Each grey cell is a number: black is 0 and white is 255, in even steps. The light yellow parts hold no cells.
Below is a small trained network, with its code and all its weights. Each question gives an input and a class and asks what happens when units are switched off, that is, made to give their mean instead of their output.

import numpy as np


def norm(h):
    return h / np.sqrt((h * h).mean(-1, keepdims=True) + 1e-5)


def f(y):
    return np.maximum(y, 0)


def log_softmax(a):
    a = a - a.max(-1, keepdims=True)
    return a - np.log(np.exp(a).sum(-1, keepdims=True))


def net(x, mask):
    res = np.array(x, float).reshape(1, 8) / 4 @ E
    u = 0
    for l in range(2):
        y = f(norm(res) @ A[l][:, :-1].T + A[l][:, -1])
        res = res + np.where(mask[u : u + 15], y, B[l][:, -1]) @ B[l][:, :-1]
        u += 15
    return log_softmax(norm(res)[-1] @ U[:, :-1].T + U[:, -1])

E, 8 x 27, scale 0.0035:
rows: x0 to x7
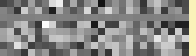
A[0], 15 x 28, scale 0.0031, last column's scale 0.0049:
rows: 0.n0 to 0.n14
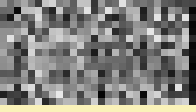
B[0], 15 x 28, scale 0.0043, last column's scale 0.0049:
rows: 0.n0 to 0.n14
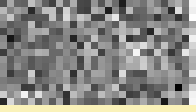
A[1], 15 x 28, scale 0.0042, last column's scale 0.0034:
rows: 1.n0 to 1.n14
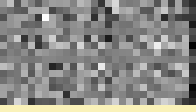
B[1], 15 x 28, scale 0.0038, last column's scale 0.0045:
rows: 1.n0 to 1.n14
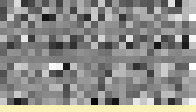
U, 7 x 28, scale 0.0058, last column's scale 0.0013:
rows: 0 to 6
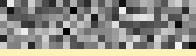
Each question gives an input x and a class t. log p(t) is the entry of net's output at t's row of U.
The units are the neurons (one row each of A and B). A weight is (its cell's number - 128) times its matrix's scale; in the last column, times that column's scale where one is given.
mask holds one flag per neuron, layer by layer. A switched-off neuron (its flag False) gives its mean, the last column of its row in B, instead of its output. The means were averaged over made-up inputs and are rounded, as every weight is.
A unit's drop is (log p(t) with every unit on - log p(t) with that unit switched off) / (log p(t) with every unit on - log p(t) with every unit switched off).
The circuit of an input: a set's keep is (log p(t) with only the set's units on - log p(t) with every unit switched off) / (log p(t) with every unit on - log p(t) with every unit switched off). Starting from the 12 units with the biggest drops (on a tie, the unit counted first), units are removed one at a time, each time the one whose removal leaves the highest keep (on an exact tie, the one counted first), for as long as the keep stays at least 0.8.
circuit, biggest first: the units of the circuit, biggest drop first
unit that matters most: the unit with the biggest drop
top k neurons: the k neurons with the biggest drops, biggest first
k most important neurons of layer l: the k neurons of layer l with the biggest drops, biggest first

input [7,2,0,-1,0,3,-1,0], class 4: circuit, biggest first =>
[0.n13]
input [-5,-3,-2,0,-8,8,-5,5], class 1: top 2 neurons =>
[0.n5; 1.n6]
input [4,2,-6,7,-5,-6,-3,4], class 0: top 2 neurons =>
[1.n2; 0.n5]
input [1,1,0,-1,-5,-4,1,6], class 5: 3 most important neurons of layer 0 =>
[0.n7; 0.n12; 0.n5]
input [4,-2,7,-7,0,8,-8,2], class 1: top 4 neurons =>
[0.n5; 1.n6; 0.n0; 1.n2]
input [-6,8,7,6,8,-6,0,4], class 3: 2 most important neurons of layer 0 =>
[0.n12; 0.n5]
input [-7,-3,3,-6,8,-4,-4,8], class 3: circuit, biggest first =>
[0.n12; 1.n0]
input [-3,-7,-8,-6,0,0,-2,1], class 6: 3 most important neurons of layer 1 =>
[1.n5; 1.n2; 1.n3]
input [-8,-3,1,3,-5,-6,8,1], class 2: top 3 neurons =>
[1.n14; 0.n13; 0.n5]
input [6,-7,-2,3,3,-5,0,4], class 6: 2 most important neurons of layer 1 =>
[1.n5; 1.n9]
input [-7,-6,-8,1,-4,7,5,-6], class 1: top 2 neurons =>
[1.n6; 0.n13]
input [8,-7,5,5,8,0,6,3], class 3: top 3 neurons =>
[0.n12; 1.n0; 1.n9]
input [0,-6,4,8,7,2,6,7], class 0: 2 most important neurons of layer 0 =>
[0.n0; 0.n2]
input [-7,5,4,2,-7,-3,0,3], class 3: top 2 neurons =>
[0.n2; 0.n13]
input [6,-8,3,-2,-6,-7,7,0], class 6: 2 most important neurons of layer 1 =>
[1.n5; 1.n6]
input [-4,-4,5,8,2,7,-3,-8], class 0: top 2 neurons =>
[1.n2; 0.n0]
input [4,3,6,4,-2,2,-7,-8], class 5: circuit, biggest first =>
[0.n4]
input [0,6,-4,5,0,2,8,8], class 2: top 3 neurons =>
[1.n14; 0.n4; 0.n14]
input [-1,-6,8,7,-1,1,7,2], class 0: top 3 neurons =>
[1.n2; 0.n0; 0.n6]
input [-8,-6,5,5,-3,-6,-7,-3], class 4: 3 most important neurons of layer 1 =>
[1.n9; 1.n14; 1.n12]
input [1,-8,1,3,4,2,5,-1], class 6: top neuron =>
[1.n5]
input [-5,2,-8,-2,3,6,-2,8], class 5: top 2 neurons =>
[0.n7; 1.n1]
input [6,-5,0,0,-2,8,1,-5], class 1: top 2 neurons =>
[0.n5; 1.n6]
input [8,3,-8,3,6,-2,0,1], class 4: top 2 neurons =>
[0.n13; 0.n2]
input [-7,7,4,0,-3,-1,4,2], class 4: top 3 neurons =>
[1.n9; 1.n5; 1.n12]
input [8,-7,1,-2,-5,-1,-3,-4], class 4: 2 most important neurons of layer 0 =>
[0.n13; 0.n1]
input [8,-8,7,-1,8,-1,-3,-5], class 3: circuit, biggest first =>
[0.n12]
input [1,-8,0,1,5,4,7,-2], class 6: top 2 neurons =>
[1.n5; 0.n6]
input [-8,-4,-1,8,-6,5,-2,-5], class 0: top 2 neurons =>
[1.n2; 0.n13]
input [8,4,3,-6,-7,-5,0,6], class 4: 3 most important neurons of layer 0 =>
[0.n13; 0.n12; 0.n0]
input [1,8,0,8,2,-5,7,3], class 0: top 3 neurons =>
[1.n2; 0.n0; 1.n5]
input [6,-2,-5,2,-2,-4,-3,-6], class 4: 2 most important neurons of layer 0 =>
[0.n13; 0.n7]
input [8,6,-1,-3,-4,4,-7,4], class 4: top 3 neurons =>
[0.n13; 1.n14; 1.n13]
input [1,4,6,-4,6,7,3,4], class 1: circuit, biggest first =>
[0.n5]
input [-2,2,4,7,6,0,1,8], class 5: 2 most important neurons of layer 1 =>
[1.n1; 1.n11]
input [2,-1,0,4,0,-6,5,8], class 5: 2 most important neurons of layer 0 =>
[0.n7; 0.n5]
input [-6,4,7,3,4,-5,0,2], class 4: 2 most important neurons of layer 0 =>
[0.n5; 0.n2]
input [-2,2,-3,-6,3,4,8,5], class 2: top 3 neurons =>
[1.n14; 0.n0; 1.n2]
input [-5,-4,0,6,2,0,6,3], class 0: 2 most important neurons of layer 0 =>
[0.n0; 0.n6]
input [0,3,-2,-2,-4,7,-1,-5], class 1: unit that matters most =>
0.n5
